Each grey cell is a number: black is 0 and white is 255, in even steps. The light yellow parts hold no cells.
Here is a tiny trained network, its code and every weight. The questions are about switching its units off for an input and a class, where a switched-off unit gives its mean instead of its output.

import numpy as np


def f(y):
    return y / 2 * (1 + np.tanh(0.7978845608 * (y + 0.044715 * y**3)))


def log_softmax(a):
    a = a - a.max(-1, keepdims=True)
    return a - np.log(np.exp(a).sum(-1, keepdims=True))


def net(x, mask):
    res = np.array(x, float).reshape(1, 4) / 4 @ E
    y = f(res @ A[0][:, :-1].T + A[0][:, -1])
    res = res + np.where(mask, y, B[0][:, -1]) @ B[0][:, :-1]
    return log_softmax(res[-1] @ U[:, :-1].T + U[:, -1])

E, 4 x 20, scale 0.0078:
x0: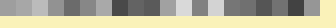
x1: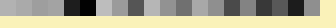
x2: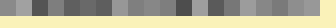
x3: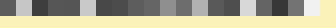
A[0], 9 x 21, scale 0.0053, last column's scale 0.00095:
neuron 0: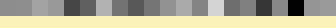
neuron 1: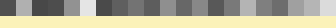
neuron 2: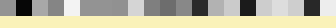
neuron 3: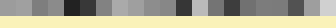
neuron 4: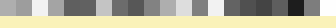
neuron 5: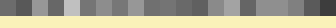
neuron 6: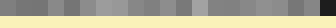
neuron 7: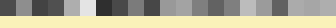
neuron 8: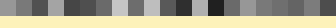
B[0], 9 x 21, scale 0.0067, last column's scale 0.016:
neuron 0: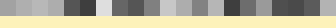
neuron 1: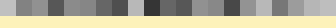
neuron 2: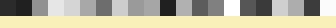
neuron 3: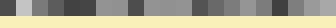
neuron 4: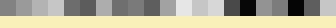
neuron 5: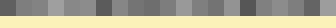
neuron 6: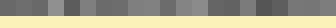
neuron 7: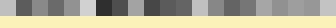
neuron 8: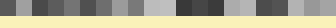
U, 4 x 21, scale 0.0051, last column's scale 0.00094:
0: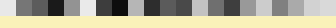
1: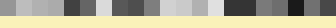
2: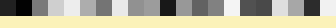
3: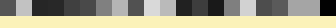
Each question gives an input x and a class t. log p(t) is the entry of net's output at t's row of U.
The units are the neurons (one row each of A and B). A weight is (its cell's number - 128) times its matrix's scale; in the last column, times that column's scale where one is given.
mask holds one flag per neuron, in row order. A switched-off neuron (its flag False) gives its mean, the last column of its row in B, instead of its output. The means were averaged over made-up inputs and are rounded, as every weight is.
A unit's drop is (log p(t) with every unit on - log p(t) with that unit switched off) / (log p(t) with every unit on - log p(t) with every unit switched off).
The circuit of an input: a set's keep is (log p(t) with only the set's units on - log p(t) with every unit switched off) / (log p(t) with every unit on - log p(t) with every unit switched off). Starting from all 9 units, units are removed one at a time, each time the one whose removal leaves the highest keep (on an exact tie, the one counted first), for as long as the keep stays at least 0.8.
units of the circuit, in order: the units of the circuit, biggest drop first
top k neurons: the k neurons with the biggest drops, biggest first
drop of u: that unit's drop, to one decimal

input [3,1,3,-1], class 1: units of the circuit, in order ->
(neuron 2)
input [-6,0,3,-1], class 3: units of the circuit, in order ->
(neuron 2; neuron 8)
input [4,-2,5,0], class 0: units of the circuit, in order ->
(neuron 2; neuron 4)
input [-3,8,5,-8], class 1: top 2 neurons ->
(neuron 4; neuron 0)
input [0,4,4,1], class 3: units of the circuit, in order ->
(neuron 8; neuron 3)
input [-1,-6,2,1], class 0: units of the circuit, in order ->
(neuron 7; neuron 1)
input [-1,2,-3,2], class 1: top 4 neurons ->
(neuron 2; neuron 7; neuron 8; neuron 1)
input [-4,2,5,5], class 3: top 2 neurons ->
(neuron 8; neuron 3)
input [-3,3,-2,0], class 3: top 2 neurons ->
(neuron 2; neuron 4)
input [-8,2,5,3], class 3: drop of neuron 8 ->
0.1
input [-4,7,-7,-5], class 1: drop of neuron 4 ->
0.1
